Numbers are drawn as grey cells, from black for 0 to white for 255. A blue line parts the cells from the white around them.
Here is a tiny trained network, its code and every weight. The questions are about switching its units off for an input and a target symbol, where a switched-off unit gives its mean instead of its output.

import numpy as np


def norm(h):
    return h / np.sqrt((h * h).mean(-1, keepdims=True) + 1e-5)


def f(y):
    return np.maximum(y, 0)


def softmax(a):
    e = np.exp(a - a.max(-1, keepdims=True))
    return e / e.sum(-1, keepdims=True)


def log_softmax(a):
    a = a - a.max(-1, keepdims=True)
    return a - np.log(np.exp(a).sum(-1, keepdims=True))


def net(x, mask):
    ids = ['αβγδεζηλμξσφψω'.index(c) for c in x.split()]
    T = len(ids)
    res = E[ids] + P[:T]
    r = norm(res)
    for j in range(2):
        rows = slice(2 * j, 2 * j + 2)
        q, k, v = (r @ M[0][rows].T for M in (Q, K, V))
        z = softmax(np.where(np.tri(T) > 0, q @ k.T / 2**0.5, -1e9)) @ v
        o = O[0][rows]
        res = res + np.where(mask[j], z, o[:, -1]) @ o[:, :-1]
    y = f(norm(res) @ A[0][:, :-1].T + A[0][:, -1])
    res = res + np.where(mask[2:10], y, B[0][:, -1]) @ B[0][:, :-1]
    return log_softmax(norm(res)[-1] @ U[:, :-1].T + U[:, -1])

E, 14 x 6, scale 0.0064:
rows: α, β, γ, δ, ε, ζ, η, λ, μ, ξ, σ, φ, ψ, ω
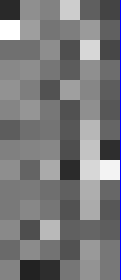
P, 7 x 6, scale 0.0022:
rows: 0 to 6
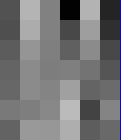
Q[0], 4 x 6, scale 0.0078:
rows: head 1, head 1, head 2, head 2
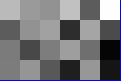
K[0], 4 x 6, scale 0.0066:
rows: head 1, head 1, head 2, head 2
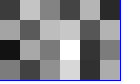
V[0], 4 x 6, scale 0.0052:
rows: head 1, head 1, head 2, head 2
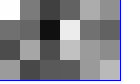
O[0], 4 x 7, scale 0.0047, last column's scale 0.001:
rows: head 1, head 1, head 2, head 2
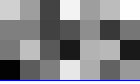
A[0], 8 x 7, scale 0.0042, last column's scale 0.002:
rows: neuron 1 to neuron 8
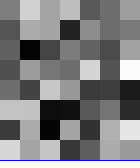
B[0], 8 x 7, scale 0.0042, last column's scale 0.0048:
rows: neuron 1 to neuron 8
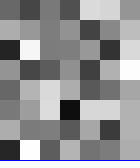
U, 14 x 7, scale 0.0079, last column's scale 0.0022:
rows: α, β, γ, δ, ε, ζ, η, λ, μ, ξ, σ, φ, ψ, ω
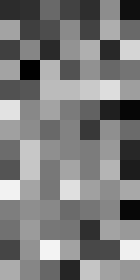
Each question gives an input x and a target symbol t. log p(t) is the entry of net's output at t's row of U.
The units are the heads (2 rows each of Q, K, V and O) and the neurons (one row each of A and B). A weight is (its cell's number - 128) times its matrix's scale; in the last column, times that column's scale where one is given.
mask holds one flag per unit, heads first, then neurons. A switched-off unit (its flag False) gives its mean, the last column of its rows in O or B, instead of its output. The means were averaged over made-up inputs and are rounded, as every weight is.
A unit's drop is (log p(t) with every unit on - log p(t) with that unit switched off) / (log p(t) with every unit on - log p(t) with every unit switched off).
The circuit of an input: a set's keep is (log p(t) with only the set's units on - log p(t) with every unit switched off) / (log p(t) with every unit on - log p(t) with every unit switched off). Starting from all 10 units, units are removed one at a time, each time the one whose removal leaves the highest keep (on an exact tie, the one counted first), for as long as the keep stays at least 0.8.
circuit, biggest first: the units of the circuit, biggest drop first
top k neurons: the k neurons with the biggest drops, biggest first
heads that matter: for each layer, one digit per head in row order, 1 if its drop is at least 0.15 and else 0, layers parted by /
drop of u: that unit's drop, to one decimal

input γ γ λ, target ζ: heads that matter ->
11
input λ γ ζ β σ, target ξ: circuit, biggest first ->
head 1
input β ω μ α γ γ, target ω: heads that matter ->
01
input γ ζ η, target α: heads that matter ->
10
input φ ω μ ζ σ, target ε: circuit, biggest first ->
head 1; neuron 1
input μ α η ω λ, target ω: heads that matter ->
01
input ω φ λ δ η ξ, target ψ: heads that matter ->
11
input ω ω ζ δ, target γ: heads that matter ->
01
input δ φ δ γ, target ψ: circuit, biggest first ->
head 1; head 2
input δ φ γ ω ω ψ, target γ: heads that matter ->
01
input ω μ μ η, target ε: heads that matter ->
10
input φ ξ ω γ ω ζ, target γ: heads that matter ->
01
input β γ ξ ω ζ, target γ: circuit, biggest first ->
head 2; head 1
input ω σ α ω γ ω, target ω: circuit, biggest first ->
head 2; neuron 6
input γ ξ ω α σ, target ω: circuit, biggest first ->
head 2
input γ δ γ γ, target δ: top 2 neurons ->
neuron 3; neuron 8
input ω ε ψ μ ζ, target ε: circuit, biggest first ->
head 1; neuron 1
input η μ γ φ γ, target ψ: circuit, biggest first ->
head 2; head 1
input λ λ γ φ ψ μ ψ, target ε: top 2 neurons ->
neuron 1; neuron 3
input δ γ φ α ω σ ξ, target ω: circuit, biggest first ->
head 2
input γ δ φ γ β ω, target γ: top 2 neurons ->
neuron 3; neuron 4
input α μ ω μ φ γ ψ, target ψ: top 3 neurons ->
neuron 5; neuron 4; neuron 6
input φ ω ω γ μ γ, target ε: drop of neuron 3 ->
0.1
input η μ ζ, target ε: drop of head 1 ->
0.9
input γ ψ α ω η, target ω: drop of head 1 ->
0.1
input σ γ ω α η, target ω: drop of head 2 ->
0.9
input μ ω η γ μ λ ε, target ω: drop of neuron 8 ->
0.0
